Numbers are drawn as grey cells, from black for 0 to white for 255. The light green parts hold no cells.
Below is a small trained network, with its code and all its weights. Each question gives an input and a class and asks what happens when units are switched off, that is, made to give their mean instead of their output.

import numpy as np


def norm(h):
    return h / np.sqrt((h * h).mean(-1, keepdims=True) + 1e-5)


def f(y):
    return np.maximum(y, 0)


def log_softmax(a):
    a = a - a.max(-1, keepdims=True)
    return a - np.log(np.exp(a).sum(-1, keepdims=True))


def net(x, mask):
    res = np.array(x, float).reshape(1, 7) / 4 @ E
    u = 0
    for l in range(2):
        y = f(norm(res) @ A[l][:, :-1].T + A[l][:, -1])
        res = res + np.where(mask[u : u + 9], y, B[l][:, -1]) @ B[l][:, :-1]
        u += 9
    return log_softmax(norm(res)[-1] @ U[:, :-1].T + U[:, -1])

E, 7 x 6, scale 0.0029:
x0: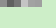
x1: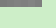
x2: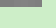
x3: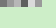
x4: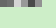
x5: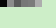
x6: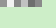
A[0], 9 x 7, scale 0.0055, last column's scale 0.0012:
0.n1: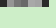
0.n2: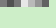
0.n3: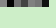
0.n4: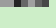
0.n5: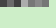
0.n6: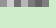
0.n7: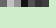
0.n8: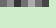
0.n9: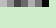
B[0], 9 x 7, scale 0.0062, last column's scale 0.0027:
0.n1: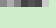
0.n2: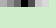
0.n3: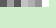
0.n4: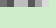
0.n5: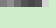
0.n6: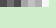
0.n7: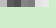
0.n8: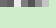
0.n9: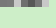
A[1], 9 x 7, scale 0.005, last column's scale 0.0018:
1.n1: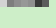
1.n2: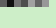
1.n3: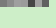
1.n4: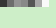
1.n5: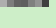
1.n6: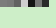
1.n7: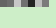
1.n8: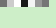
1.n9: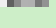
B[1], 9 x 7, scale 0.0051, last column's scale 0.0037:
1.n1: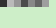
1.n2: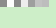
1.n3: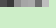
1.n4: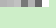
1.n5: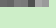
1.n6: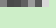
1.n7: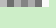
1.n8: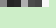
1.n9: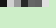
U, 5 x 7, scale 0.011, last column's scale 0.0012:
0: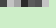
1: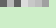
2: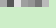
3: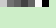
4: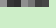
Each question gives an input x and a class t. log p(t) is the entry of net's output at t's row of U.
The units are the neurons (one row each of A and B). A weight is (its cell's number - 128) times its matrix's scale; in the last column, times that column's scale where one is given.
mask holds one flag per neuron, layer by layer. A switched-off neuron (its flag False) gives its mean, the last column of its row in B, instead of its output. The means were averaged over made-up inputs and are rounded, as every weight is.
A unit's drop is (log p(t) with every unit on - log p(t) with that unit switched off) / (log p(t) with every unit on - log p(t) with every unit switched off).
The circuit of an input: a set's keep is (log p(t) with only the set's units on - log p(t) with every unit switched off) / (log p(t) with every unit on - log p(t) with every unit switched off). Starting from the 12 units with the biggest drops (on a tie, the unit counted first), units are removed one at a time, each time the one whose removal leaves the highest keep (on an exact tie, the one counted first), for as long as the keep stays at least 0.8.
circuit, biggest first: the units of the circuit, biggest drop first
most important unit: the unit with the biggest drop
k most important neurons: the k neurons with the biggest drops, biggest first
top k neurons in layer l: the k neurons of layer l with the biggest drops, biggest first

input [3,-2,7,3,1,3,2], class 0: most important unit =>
0.n1
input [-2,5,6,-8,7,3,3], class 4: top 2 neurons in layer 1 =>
[1.n6; 1.n9]
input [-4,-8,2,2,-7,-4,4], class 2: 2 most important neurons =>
[0.n4; 0.n9]
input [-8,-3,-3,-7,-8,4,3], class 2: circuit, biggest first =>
[0.n4; 0.n8; 1.n7; 1.n9]
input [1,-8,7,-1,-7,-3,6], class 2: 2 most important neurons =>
[0.n4; 0.n9]
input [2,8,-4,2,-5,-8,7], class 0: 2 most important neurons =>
[1.n9; 0.n3]
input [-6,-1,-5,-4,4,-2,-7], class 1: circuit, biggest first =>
[0.n3; 1.n2]
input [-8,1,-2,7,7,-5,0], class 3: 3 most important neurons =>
[0.n7; 0.n4; 0.n8]
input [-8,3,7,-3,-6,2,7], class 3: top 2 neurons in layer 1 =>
[1.n2; 1.n9]
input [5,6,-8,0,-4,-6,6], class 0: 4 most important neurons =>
[1.n9; 0.n3; 0.n7; 0.n9]
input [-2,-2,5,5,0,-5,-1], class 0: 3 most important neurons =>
[1.n9; 1.n1; 0.n2]
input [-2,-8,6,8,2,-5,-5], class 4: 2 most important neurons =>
[1.n8; 0.n6]
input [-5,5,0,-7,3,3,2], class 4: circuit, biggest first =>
[1.n6; 1.n9]
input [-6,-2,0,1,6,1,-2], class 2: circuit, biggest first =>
[1.n7]
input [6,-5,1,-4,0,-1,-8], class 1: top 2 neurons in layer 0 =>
[0.n3; 0.n7]
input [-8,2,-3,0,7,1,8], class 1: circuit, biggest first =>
[0.n6; 0.n2; 0.n7]
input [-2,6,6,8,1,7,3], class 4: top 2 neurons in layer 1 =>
[1.n8; 1.n9]
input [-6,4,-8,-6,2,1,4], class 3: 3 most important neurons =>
[0.n7; 1.n8; 0.n3]
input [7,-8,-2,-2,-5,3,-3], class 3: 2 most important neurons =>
[0.n2; 0.n5]
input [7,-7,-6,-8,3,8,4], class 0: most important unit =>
0.n5
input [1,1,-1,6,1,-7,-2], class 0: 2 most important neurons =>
[1.n9; 1.n1]
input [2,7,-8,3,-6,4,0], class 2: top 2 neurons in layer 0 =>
[0.n8; 0.n4]
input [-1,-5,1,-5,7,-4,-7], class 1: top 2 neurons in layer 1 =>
[1.n2; 1.n8]
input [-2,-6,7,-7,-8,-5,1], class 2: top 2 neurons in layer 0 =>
[0.n4; 0.n9]
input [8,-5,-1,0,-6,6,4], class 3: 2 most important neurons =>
[0.n2; 1.n9]
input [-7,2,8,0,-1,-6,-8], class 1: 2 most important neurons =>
[0.n3; 1.n2]
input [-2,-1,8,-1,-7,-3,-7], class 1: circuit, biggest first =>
[1.n2]
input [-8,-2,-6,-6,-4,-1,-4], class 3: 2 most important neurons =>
[0.n7; 1.n8]
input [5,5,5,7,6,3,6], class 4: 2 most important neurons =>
[1.n8; 0.n3]
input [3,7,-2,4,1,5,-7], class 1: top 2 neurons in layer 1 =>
[1.n2; 1.n9]
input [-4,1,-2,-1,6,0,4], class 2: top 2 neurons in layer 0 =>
[0.n3; 0.n2]
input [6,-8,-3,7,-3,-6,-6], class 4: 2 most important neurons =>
[1.n8; 0.n7]
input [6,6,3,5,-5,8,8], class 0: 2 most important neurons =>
[0.n1; 0.n5]
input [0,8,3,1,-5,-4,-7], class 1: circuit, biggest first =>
[1.n2]
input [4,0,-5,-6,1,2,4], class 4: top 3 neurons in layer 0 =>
[0.n5; 0.n7; 0.n3]
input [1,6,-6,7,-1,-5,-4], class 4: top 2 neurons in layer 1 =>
[1.n8; 1.n4]
